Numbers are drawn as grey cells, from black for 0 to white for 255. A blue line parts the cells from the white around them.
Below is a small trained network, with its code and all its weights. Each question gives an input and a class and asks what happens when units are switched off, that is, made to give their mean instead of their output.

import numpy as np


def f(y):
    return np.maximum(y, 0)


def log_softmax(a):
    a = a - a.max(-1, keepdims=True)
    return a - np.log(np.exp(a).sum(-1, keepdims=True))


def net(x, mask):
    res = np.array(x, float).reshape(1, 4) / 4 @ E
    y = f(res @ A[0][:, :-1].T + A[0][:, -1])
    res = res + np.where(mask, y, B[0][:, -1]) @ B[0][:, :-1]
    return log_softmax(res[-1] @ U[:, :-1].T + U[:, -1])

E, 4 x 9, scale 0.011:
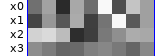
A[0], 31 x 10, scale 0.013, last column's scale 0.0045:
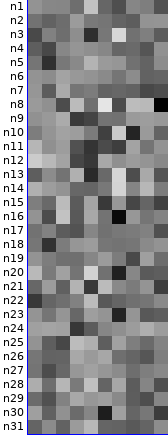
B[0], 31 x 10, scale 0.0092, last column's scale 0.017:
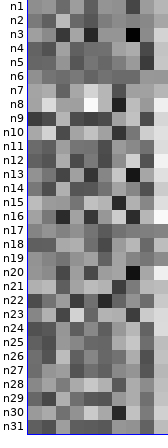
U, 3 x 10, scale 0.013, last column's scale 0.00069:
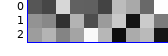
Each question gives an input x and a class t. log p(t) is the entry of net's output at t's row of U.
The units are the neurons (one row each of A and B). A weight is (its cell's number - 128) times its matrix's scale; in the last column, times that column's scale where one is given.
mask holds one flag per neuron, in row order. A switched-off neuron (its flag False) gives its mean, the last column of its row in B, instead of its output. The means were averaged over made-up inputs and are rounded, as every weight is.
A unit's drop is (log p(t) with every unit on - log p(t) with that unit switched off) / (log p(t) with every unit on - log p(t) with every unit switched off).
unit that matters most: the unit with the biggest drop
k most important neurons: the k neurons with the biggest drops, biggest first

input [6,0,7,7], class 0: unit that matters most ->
n12
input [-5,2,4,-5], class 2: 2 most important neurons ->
[n10; n30]
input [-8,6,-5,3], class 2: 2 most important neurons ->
[n10; n15]
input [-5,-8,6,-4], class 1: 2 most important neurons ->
[n16; n20]
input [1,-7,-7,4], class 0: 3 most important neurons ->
[n26; n4; n22]
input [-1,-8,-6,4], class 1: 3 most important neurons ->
[n16; n20; n23]
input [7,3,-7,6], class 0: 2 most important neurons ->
[n10; n29]
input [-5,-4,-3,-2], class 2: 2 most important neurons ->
[n15; n13]
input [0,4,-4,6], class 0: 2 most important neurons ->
[n16; n20]
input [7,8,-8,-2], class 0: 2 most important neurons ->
[n26; n16]
